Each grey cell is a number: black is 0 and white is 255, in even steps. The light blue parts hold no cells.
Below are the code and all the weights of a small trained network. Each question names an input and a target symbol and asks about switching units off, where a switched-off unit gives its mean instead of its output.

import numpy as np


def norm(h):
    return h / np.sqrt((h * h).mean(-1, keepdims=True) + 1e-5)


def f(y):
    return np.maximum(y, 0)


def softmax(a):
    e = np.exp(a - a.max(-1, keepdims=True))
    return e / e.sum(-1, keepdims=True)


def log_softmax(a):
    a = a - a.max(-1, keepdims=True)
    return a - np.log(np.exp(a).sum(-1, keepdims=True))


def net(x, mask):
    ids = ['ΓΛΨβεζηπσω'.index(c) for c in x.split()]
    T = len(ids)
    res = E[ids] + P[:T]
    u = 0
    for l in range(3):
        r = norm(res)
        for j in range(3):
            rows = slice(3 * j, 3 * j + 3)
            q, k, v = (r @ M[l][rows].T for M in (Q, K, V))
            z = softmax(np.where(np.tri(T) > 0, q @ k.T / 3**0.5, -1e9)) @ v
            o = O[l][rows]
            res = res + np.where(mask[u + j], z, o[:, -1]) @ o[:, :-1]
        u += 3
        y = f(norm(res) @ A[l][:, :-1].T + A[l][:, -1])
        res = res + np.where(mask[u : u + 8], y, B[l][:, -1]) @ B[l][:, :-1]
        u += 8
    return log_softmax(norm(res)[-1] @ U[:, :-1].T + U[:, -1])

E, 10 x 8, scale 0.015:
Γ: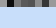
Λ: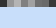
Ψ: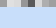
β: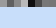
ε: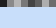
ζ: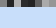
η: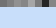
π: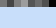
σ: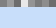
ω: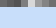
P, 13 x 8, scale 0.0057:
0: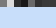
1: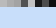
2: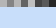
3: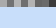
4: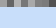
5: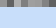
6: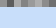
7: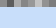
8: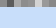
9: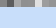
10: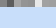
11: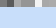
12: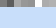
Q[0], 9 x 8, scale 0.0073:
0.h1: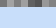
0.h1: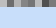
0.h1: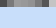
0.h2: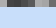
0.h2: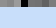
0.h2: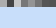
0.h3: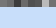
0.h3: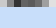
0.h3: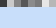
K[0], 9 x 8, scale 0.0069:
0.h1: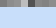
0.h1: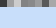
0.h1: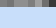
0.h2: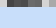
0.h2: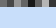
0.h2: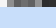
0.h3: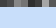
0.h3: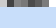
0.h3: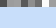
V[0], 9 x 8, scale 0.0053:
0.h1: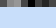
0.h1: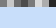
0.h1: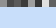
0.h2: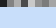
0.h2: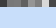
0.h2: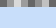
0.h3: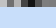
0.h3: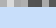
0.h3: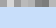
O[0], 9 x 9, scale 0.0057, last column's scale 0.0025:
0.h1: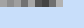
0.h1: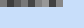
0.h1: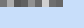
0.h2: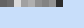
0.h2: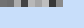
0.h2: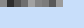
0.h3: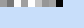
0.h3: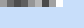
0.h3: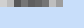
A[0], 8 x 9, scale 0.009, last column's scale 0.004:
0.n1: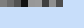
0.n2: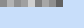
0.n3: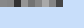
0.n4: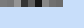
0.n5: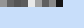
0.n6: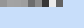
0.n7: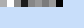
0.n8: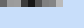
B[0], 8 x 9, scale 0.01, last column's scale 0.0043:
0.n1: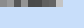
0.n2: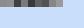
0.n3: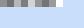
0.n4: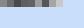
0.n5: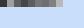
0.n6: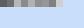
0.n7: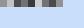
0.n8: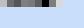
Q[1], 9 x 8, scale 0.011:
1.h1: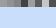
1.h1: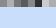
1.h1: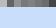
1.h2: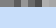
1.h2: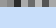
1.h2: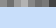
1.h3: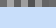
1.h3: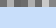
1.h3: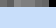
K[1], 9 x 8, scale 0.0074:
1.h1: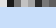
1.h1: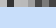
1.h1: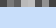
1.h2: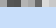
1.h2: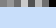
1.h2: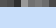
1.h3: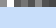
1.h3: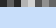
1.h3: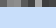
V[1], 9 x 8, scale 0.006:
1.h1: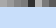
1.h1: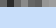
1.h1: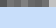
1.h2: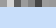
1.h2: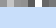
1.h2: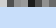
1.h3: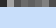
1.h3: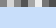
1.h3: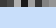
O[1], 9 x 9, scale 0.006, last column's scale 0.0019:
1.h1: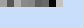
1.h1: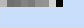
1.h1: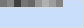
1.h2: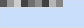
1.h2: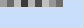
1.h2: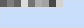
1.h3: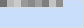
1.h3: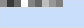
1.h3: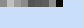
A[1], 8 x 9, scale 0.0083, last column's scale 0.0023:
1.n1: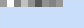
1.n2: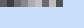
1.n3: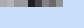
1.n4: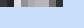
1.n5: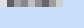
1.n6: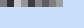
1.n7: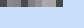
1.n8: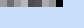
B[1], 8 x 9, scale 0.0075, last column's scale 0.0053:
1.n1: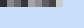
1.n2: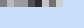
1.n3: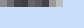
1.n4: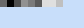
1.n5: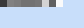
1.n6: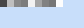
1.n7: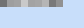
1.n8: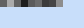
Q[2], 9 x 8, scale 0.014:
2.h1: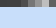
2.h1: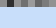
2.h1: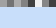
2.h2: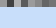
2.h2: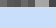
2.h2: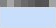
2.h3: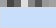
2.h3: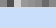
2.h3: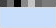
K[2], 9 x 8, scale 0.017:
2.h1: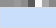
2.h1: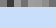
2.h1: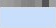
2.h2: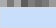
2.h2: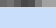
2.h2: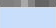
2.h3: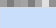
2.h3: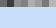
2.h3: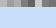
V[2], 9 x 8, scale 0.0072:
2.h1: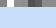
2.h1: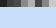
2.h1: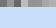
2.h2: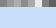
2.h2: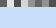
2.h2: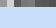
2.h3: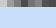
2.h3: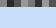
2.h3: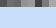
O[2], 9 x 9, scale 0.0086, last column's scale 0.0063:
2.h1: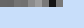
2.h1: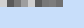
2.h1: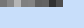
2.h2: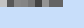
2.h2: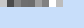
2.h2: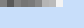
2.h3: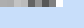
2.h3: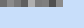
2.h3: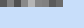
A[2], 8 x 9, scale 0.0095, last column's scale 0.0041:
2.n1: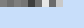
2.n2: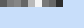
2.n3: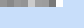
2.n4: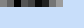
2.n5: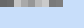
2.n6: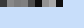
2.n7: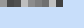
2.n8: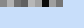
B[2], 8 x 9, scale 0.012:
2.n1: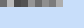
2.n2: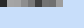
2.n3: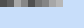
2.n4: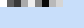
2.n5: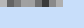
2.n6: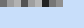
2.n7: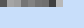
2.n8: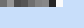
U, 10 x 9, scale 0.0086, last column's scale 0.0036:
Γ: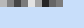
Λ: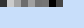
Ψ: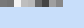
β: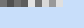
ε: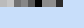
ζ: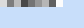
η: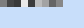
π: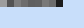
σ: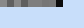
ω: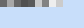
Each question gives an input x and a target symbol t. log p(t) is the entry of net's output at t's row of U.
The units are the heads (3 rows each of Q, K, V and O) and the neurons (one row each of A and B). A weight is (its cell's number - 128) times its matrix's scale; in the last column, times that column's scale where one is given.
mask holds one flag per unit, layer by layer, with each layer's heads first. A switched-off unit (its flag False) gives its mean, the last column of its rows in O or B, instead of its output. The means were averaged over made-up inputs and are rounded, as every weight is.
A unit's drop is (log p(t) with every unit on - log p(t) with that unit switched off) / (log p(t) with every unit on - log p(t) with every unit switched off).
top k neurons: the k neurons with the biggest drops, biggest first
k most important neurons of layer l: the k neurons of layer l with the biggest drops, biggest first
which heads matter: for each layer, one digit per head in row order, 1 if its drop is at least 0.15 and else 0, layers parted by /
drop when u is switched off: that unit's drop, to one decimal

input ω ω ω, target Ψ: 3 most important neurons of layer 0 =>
[0.n8, 0.n1, 0.n4]
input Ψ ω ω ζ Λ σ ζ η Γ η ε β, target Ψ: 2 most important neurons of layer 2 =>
[2.n8, 2.n7]
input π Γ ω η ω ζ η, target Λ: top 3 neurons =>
[0.n6, 2.n4, 2.n8]
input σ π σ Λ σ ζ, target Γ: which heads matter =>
000 / 000 / 000
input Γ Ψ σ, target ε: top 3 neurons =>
[0.n7, 2.n1, 2.n4]
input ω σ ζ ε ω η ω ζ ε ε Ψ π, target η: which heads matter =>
000 / 011 / 101
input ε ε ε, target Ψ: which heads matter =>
111 / 001 / 000
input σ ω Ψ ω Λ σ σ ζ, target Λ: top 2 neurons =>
[0.n7, 1.n6]
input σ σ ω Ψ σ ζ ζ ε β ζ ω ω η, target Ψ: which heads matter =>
001 / 000 / 000
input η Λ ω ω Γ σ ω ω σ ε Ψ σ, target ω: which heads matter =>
000 / 000 / 101
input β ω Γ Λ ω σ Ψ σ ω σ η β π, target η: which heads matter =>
000 / 001 / 000
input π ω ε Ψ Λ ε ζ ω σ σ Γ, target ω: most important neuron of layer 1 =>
[1.n2]
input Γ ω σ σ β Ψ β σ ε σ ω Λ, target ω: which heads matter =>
000 / 000 / 100
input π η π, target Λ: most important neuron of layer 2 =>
[2.n4]
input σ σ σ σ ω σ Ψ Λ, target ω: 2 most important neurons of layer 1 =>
[1.n4, 1.n6]
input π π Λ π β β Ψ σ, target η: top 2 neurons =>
[0.n7, 2.n4]
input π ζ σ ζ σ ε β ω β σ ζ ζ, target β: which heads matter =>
001 / 010 / 101
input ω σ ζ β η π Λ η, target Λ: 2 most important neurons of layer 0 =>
[0.n6, 0.n1]
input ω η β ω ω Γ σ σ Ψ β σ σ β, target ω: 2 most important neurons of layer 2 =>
[2.n1, 2.n4]
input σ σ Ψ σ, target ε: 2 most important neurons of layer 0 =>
[0.n7, 0.n3]
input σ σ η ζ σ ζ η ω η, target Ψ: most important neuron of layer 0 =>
[0.n6]
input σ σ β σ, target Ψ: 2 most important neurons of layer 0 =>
[0.n8, 0.n1]
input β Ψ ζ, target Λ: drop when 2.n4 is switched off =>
0.1
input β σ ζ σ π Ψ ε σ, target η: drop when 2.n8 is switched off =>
0.3
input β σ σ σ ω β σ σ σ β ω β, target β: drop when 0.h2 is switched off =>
0.0
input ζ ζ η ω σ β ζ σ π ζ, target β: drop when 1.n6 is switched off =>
0.2
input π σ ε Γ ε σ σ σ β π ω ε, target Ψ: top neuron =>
[0.n8]
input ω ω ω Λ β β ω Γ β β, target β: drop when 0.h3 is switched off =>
0.9
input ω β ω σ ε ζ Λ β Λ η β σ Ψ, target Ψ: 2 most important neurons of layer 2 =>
[2.n8, 2.n5]
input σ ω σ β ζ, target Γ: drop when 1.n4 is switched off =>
0.0
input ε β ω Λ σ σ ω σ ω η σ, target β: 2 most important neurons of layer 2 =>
[2.n4, 2.n8]
